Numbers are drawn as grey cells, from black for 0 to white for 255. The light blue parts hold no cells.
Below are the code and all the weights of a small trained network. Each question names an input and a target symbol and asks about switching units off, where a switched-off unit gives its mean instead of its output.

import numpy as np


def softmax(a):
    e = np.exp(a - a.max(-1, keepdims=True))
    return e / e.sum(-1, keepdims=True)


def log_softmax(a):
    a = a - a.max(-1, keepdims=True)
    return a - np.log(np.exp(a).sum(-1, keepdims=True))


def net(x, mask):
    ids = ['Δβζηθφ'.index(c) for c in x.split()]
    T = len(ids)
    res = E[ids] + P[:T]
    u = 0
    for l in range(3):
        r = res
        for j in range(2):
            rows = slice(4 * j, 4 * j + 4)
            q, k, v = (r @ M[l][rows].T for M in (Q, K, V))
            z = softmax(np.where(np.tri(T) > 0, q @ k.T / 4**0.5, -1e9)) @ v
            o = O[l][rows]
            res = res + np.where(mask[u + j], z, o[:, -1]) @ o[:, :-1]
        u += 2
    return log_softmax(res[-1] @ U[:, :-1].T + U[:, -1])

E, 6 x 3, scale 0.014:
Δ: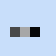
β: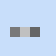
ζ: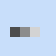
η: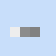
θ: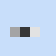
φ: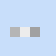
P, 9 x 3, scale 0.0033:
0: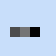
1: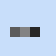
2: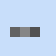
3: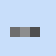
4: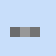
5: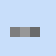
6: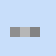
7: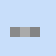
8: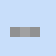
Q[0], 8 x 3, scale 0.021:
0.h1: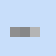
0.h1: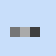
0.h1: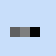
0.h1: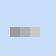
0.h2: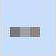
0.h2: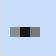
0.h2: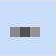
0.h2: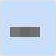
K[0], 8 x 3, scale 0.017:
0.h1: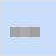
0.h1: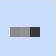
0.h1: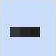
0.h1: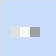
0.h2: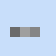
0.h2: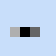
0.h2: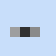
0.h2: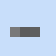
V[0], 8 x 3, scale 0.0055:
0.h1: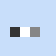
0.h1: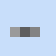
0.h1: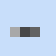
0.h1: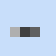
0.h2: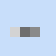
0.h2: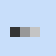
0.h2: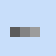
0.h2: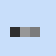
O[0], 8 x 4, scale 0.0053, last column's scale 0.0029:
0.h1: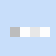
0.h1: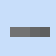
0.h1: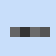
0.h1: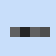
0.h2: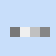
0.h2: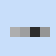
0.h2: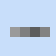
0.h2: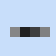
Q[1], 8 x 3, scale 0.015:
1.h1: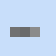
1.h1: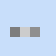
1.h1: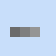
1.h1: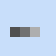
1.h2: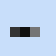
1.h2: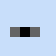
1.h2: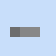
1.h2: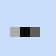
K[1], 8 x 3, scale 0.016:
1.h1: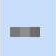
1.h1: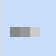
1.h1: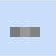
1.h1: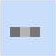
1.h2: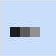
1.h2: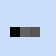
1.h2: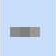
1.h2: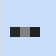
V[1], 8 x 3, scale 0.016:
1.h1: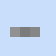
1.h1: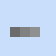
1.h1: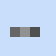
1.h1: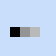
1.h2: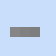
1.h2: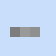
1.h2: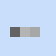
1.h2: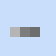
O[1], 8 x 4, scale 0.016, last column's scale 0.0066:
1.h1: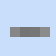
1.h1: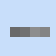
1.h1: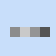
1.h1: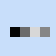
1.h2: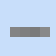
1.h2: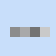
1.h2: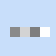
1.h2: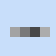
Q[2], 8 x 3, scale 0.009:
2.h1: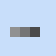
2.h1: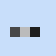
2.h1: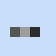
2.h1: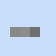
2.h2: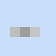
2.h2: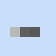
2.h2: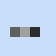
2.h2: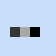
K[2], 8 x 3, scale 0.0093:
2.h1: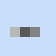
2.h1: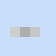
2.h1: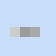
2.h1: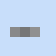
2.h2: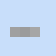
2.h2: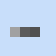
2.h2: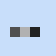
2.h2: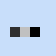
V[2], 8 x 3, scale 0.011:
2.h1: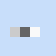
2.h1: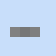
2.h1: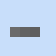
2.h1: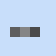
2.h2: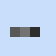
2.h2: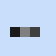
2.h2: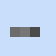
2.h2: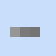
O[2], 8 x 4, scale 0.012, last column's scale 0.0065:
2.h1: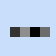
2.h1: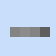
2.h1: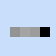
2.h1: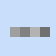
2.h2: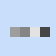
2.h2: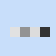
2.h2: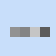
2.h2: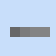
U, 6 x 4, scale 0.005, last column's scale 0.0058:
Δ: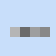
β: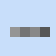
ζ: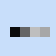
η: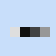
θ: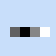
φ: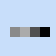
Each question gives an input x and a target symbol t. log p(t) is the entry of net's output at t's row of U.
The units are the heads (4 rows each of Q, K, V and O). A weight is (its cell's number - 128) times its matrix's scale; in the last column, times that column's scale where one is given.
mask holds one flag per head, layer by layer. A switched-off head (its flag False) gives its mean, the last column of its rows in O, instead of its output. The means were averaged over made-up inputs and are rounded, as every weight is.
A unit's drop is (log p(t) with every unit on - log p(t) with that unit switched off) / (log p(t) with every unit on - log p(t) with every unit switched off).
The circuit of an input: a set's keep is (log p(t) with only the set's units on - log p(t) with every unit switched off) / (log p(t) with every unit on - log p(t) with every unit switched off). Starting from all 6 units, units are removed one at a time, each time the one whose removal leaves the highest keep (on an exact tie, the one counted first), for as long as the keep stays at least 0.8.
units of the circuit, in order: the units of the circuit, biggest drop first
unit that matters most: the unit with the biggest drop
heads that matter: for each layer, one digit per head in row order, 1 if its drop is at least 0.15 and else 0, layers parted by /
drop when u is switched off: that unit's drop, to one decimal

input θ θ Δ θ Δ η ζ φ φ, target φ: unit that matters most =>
0.h1
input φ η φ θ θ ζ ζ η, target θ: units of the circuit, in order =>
[1.h1; 2.h2]
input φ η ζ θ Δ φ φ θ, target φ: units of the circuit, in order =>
[1.h2; 0.h1; 2.h2]
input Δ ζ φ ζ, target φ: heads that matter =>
10 / 01 / 01
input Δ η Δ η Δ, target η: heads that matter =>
10 / 11 / 00
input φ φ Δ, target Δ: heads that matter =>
00 / 00 / 01
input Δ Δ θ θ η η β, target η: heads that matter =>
00 / 11 / 00
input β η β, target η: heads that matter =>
01 / 11 / 00
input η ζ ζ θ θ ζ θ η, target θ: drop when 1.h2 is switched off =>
0.4
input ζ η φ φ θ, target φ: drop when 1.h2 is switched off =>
0.5
